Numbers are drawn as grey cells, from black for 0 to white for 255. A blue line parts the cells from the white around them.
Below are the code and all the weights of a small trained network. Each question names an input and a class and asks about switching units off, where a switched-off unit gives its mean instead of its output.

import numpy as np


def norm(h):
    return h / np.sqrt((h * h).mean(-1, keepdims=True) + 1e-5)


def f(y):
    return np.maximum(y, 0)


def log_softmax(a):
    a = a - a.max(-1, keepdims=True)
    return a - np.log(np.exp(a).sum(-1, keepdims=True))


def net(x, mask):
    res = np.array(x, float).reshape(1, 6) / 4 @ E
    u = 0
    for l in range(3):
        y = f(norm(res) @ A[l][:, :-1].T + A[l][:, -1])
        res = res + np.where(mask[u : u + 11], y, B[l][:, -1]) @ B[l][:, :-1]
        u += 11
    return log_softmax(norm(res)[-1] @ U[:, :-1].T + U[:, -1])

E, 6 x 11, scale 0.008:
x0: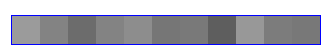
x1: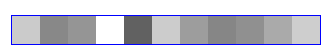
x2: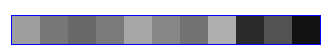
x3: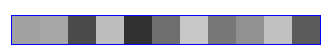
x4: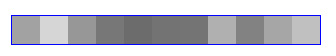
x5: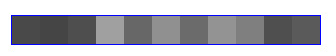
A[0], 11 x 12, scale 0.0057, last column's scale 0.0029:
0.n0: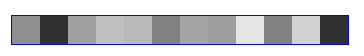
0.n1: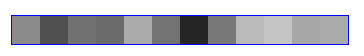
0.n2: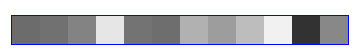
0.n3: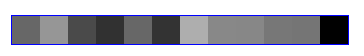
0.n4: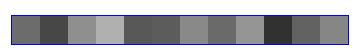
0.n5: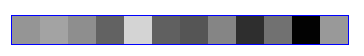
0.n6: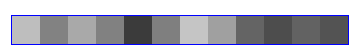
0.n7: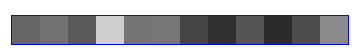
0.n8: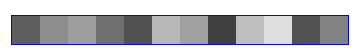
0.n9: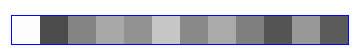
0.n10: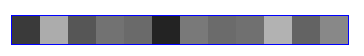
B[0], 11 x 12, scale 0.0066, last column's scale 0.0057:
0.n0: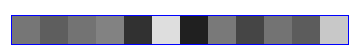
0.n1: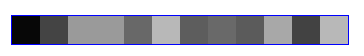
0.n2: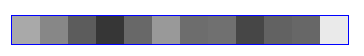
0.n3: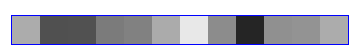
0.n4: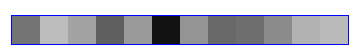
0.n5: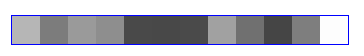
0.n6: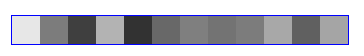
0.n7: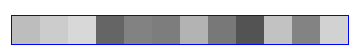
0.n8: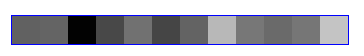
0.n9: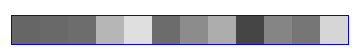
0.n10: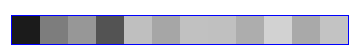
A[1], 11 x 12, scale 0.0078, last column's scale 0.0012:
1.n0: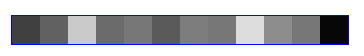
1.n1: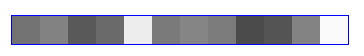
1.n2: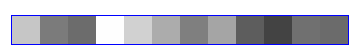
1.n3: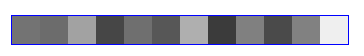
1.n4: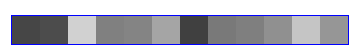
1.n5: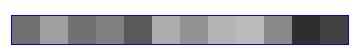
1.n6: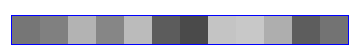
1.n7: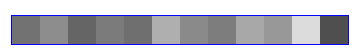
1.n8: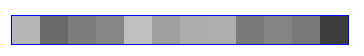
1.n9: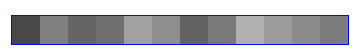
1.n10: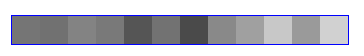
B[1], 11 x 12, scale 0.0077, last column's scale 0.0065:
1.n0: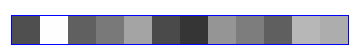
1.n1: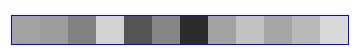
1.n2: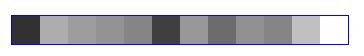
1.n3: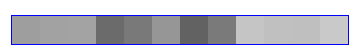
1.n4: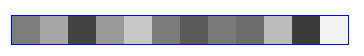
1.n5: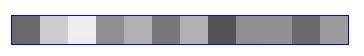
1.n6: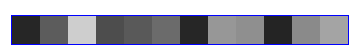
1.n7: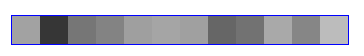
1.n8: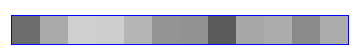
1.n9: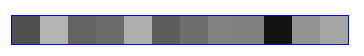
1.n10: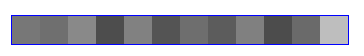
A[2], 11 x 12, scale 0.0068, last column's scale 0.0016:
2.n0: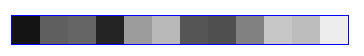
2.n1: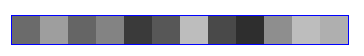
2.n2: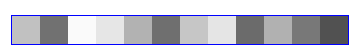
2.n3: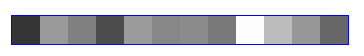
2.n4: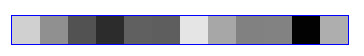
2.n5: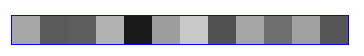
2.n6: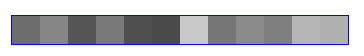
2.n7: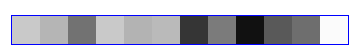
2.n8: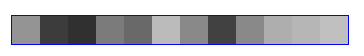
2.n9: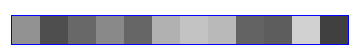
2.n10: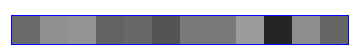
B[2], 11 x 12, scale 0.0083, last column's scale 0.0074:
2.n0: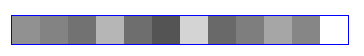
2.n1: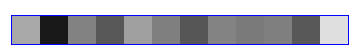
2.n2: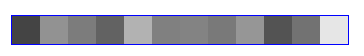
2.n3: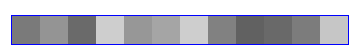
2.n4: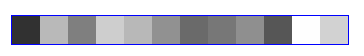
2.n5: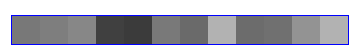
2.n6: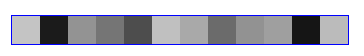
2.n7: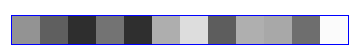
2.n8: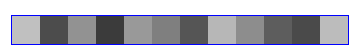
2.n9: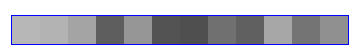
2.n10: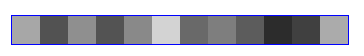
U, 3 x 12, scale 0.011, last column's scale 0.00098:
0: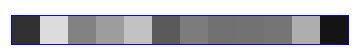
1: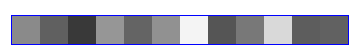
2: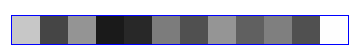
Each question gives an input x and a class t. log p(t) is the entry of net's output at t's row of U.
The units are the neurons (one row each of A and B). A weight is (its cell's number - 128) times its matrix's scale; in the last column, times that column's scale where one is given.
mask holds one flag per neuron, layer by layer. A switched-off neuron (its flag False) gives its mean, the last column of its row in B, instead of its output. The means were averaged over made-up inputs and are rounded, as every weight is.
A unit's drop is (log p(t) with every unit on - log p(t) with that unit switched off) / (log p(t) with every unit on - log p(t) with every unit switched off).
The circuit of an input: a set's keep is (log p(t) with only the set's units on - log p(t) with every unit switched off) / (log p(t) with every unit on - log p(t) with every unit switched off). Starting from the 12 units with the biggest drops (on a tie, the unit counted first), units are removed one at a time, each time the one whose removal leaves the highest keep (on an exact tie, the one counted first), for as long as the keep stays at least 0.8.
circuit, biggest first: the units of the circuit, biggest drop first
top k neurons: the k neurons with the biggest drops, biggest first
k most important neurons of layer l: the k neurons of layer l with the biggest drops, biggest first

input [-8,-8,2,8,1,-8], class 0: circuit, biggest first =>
2.n4
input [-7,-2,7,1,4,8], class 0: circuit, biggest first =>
2.n6, 2.n1
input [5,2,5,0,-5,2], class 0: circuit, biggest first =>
1.n2, 2.n6
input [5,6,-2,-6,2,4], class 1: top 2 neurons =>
0.n0, 2.n7
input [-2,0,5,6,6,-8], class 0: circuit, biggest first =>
2.n4, 2.n2, 2.n0
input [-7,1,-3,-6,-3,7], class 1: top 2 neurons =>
1.n4, 2.n7
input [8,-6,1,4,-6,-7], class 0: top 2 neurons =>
2.n4, 1.n2
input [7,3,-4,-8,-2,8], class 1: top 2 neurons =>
2.n7, 0.n0
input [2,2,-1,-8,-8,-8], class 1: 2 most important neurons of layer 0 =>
0.n0, 0.n10
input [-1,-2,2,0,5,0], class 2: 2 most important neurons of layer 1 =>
1.n6, 1.n4
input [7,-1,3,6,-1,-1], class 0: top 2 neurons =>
2.n4, 0.n10
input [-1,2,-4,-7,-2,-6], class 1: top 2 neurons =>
0.n0, 2.n7
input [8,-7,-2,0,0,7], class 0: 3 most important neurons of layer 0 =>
0.n10, 0.n2, 0.n6
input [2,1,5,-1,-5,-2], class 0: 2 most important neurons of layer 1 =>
1.n2, 1.n8
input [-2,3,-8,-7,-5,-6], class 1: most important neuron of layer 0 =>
0.n0
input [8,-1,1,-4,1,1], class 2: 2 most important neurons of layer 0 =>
0.n5, 0.n10
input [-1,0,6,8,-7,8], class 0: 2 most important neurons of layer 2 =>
2.n4, 2.n0
